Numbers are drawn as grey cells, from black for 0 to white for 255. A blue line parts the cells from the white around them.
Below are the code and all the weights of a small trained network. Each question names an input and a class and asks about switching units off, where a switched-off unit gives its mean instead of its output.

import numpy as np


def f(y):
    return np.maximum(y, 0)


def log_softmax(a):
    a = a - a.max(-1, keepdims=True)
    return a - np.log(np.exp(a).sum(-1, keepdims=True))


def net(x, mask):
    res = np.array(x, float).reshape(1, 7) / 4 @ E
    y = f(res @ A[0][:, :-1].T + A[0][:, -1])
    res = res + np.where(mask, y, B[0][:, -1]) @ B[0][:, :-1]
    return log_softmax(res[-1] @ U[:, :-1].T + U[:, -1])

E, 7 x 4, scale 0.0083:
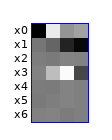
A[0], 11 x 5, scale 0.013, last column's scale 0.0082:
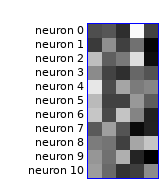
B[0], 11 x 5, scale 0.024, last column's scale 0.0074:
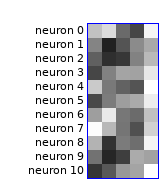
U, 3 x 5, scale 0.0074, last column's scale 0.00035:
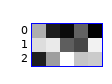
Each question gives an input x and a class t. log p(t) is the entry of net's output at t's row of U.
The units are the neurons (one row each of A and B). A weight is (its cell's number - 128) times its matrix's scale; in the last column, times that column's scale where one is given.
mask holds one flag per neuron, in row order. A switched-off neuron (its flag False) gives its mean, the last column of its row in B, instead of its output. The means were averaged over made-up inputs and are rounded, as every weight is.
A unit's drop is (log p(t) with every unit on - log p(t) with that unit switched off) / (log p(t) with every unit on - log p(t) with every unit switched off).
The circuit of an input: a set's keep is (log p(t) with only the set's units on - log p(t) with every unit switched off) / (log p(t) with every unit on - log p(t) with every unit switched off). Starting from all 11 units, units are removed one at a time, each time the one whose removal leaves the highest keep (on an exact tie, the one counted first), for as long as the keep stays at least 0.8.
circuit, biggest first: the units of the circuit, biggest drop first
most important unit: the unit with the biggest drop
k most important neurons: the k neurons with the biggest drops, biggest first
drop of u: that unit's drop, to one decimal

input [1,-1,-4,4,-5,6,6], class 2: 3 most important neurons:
neuron 0; neuron 4; neuron 7
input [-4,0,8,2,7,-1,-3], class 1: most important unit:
neuron 6
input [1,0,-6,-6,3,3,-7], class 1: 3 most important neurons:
neuron 0; neuron 2; neuron 9
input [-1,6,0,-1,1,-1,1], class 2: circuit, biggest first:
neuron 10; neuron 3
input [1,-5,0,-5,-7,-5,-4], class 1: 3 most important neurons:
neuron 0; neuron 10; neuron 1
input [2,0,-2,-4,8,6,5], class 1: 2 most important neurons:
neuron 0; neuron 2
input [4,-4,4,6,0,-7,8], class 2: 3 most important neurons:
neuron 0; neuron 4; neuron 7
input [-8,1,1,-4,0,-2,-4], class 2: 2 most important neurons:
neuron 5; neuron 3
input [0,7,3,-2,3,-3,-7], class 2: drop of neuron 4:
0.2
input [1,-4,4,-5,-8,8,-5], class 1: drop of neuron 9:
0.2
